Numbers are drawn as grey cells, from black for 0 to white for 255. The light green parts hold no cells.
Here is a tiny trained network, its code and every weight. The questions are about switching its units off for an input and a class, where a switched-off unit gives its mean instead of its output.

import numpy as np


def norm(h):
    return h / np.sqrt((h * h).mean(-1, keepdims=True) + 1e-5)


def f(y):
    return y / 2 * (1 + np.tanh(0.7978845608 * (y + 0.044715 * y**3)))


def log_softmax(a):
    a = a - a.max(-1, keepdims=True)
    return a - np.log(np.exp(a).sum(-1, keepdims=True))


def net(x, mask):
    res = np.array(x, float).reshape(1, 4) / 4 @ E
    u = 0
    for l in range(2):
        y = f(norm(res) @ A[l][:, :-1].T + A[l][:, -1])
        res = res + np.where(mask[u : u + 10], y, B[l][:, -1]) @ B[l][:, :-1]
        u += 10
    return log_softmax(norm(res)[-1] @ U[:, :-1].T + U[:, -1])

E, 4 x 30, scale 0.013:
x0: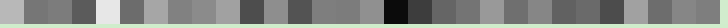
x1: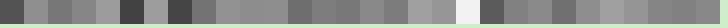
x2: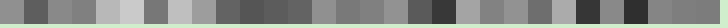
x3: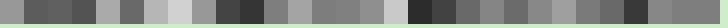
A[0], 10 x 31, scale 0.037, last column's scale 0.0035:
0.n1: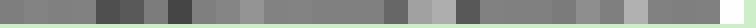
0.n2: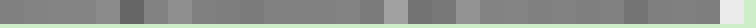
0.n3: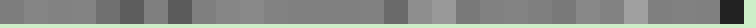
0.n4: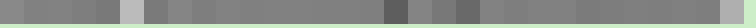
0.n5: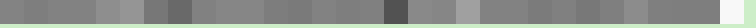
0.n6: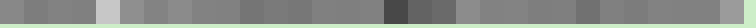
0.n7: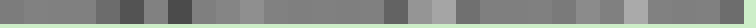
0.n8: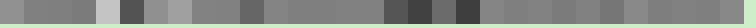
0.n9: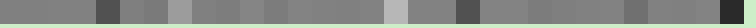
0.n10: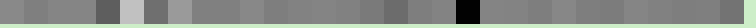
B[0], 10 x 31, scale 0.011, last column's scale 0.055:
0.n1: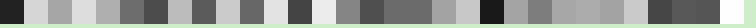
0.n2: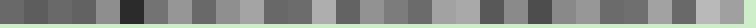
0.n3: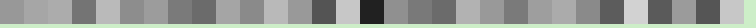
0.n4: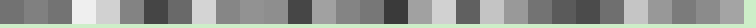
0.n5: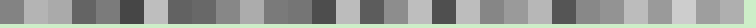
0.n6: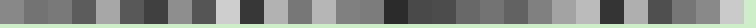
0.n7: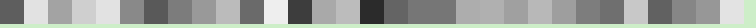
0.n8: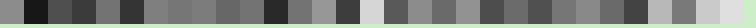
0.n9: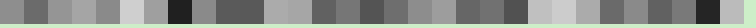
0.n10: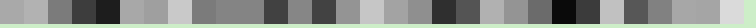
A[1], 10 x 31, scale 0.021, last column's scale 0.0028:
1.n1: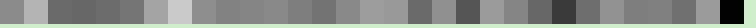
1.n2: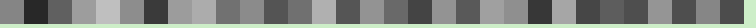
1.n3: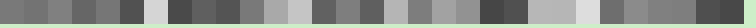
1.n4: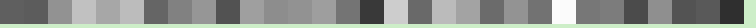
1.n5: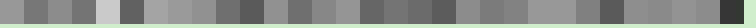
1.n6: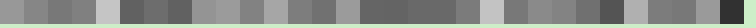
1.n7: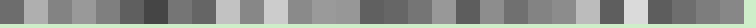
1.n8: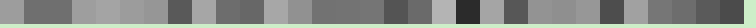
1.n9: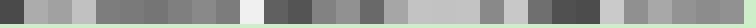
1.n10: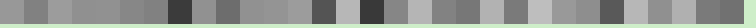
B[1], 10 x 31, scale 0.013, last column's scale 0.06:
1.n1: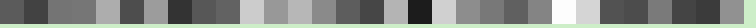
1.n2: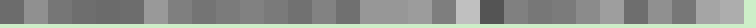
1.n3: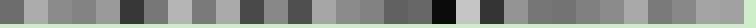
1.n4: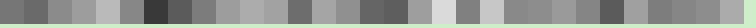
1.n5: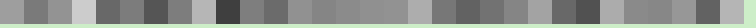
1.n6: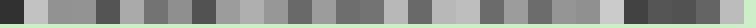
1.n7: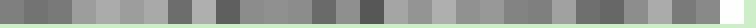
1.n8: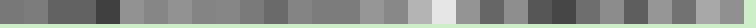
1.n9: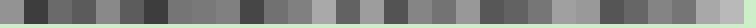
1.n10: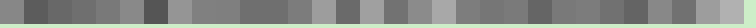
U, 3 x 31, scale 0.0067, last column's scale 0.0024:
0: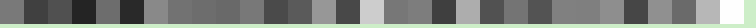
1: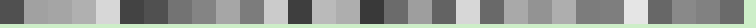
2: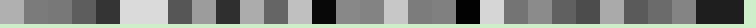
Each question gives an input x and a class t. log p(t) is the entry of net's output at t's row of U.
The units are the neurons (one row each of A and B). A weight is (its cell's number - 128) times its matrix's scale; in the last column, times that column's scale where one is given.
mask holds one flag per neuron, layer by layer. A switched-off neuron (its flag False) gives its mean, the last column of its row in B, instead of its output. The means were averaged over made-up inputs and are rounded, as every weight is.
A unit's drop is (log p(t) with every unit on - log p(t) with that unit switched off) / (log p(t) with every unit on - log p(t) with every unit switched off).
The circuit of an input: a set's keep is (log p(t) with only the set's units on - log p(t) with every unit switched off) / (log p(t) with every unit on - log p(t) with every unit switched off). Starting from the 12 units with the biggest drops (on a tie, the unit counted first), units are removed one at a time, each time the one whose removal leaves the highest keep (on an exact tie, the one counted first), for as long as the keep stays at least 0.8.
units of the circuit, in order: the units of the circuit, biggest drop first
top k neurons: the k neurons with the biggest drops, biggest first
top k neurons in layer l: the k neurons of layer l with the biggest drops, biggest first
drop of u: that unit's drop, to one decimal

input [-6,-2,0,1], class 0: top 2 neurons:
0.n1; 1.n3
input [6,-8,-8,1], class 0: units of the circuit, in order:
0.n8
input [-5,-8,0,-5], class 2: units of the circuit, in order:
0.n10; 0.n7
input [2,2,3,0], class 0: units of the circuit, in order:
0.n7; 0.n1
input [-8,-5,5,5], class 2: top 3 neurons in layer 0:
0.n1; 0.n10; 0.n3
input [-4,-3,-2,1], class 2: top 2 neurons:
0.n10; 0.n9
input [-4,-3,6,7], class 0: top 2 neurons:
0.n1; 0.n7
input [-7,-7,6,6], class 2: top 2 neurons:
0.n10; 0.n1
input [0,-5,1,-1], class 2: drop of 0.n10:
0.2
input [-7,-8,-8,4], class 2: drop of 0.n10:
0.7
